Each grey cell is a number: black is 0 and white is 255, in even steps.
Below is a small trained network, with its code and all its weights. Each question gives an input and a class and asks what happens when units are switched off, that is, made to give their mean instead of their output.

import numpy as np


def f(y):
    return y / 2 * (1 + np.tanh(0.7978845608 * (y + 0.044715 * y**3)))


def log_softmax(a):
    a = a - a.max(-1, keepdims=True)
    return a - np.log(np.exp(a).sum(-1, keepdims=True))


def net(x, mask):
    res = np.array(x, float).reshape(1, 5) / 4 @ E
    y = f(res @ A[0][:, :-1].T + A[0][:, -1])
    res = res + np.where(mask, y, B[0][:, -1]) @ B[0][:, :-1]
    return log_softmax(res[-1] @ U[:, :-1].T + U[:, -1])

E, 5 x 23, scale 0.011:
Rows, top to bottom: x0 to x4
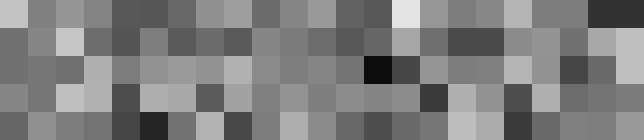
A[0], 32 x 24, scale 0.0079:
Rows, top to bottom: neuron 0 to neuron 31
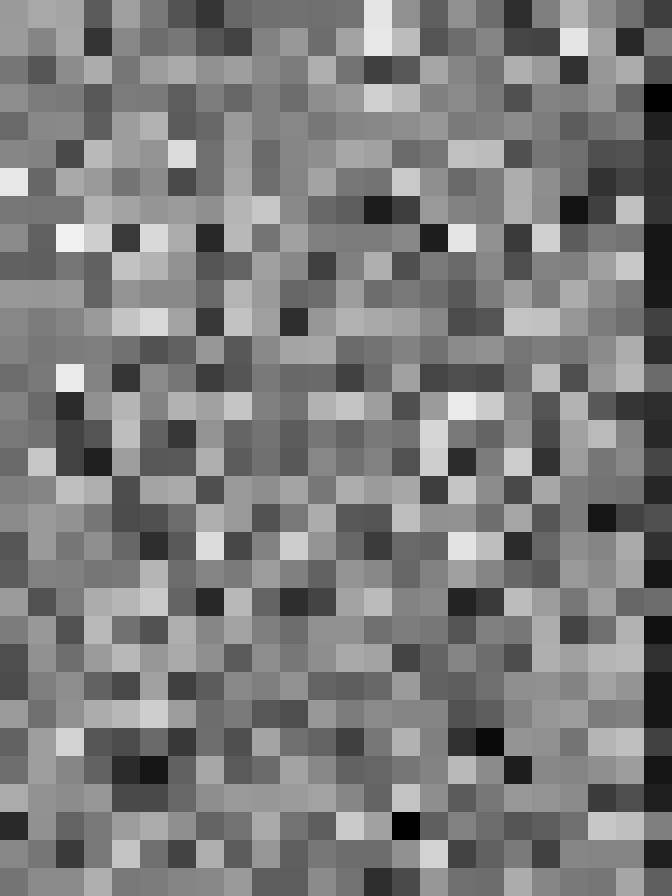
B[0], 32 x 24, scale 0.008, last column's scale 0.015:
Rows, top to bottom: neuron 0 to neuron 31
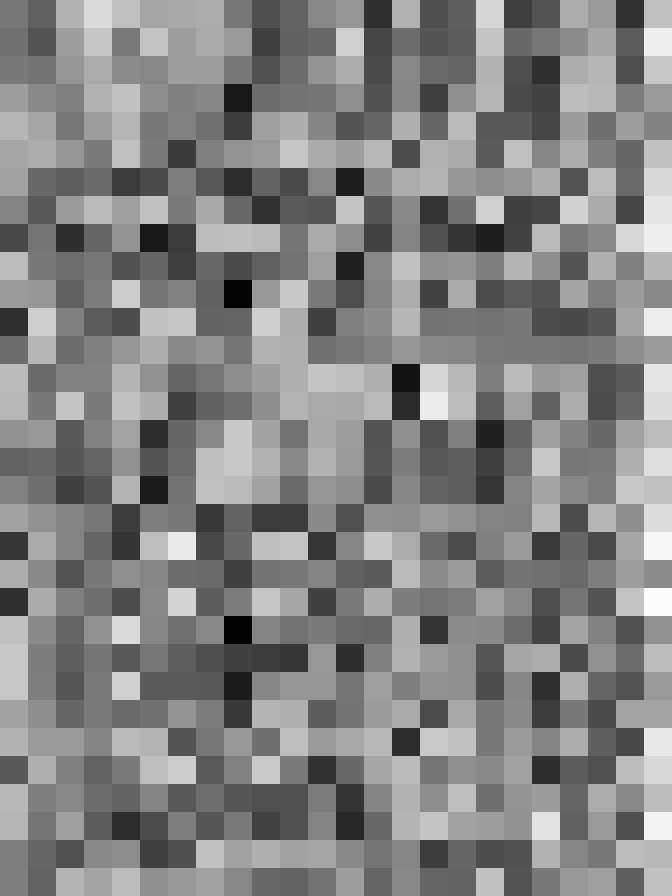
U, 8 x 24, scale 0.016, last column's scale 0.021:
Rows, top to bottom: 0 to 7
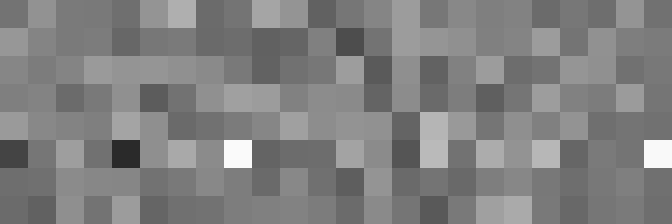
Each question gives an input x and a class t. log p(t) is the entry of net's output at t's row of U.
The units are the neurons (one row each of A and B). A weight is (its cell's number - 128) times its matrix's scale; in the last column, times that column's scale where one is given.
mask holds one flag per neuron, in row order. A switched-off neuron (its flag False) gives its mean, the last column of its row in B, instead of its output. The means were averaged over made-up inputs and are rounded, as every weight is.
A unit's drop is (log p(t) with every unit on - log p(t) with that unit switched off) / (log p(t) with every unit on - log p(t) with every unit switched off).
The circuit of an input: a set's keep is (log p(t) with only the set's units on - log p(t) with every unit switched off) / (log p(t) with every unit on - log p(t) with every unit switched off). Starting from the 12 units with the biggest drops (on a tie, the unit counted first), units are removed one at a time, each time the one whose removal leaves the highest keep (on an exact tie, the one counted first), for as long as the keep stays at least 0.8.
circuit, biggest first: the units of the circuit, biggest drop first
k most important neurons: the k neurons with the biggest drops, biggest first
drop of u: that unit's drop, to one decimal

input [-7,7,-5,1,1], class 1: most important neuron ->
(neuron 29)
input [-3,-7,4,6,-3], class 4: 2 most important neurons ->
(neuron 14; neuron 5)
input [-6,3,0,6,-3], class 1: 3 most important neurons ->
(neuron 29; neuron 23; neuron 9)
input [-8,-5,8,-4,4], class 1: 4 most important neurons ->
(neuron 29; neuron 23; neuron 9; neuron 1)
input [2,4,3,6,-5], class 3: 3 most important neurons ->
(neuron 8; neuron 19; neuron 17)
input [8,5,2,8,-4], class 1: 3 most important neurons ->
(neuron 6; neuron 28; neuron 18)
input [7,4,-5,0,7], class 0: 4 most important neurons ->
(neuron 27; neuron 19; neuron 29; neuron 23)
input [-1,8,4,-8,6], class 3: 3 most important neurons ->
(neuron 16; neuron 15; neuron 30)
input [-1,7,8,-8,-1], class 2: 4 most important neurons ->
(neuron 7; neuron 2; neuron 31; neuron 8)
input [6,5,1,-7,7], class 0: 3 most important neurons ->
(neuron 19; neuron 27; neuron 8)
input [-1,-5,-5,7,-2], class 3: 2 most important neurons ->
(neuron 8; neuron 17)
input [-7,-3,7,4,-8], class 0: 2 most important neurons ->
(neuron 11; neuron 21)
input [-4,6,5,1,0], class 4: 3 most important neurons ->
(neuron 13; neuron 26; neuron 1)
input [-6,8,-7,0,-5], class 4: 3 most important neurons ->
(neuron 26; neuron 13; neuron 7)
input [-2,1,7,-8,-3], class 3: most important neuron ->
(neuron 16)
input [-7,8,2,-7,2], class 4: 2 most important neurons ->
(neuron 26; neuron 13)
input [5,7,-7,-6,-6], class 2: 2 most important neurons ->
(neuron 1; neuron 0)
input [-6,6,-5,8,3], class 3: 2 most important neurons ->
(neuron 8; neuron 17)
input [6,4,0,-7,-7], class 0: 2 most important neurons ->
(neuron 21; neuron 11)
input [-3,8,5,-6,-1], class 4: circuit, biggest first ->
(neuron 26)
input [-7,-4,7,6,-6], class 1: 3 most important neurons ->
(neuron 29; neuron 23; neuron 9)
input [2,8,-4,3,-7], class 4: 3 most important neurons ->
(neuron 13; neuron 26; neuron 19)
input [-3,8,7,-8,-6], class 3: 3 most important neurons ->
(neuron 16; neuron 30; neuron 15)
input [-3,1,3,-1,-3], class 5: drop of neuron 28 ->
0.1
